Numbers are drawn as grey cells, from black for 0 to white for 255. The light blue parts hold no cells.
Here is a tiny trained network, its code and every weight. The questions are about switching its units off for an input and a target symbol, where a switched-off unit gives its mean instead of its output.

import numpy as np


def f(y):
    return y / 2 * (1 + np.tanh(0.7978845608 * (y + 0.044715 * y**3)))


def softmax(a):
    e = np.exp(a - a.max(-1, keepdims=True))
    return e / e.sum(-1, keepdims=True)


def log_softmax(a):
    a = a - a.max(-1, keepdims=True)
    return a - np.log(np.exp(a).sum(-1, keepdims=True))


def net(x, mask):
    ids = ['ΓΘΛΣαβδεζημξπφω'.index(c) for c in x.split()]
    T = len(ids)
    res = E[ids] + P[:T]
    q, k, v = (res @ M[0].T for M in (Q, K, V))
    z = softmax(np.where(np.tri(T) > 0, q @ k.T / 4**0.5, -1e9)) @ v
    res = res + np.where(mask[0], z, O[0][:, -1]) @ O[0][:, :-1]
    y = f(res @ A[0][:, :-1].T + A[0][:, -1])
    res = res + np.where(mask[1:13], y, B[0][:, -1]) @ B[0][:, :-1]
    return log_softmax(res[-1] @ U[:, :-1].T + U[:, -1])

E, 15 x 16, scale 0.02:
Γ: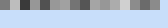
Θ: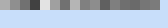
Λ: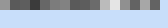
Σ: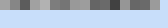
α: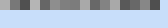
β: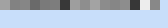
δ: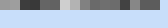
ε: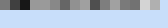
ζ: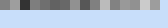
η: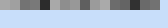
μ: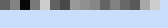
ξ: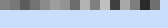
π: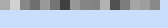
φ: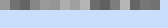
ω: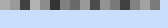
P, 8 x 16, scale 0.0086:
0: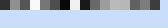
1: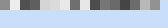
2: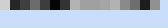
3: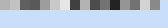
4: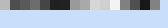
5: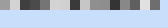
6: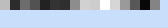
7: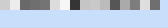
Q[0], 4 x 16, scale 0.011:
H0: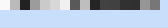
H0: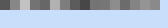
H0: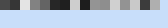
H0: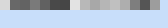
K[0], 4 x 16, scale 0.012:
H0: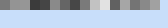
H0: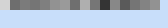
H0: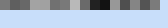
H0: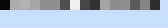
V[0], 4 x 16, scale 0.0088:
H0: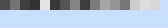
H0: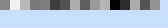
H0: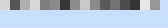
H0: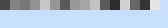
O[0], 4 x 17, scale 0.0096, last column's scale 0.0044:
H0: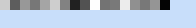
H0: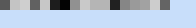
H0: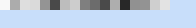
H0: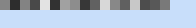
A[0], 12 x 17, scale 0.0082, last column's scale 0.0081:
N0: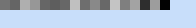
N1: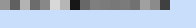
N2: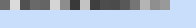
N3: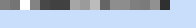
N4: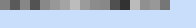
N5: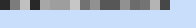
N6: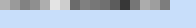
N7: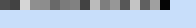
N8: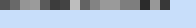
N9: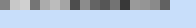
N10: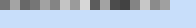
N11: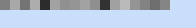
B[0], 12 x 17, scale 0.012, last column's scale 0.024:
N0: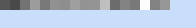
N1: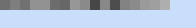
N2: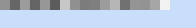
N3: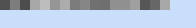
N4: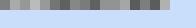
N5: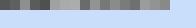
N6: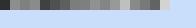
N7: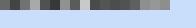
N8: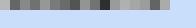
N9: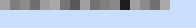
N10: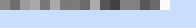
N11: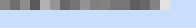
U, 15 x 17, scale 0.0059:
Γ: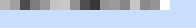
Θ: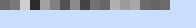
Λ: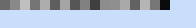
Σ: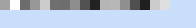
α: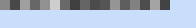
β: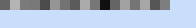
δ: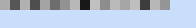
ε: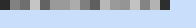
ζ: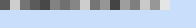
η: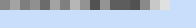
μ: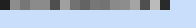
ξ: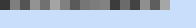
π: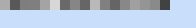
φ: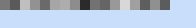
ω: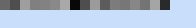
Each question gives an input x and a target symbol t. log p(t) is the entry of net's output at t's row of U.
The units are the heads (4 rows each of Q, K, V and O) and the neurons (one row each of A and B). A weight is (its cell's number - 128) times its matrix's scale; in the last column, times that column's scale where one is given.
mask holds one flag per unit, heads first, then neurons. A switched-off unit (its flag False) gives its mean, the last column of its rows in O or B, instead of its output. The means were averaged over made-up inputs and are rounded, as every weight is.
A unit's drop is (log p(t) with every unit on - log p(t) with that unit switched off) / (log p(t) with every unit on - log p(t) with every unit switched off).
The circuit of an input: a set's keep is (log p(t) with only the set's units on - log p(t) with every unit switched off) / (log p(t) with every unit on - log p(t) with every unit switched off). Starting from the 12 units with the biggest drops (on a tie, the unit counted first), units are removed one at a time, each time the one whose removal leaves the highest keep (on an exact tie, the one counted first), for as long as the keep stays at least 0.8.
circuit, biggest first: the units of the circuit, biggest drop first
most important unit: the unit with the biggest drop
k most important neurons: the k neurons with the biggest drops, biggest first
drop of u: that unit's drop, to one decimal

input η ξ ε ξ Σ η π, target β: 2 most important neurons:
(N8, N10)
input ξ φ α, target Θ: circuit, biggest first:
(H0, N8)
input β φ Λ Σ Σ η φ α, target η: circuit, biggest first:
(H0, N2, N10)
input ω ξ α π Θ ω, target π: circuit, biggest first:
(H0, N10, N6)
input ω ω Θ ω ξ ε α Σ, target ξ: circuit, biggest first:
(H0, N2)
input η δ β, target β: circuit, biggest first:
(H0, N8, N10)
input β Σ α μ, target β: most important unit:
N6
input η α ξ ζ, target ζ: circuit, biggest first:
(H0, N1, N10, N3)
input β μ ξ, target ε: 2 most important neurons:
(N0, N6)
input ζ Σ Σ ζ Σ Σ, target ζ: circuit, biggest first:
(H0, N1, N10, N6)
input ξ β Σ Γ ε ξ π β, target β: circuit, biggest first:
(N6, H0, N2)
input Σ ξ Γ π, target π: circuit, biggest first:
(H0, N6, N9)
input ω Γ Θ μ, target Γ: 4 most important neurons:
(N6, N2, N10, N11)
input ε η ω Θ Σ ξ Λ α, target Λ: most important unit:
N2
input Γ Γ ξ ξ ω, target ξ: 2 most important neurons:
(N2, N8)
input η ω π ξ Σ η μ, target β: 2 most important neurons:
(N8, N10)
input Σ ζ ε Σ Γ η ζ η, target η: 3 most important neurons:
(N2, N10, N6)
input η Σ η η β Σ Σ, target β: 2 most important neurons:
(N8, N10)
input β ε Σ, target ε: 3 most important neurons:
(N0, N6, N3)
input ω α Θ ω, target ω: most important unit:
N2
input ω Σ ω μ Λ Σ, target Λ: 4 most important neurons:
(N2, N11, N1, N6)
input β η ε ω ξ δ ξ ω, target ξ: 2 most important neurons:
(N10, N2)
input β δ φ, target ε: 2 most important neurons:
(N0, N6)
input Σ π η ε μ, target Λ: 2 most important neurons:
(N7, N8)
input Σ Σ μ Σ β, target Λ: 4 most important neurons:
(N7, N10, N8, N0)
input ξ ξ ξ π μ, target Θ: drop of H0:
1.2
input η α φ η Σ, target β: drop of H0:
0.7
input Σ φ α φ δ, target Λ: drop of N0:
0.2
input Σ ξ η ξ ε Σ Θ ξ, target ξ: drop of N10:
0.2
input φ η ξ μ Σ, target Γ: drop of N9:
0.0
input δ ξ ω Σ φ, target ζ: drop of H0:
0.6
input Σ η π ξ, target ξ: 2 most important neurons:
(N2, N10)
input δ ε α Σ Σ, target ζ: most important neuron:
(N10)
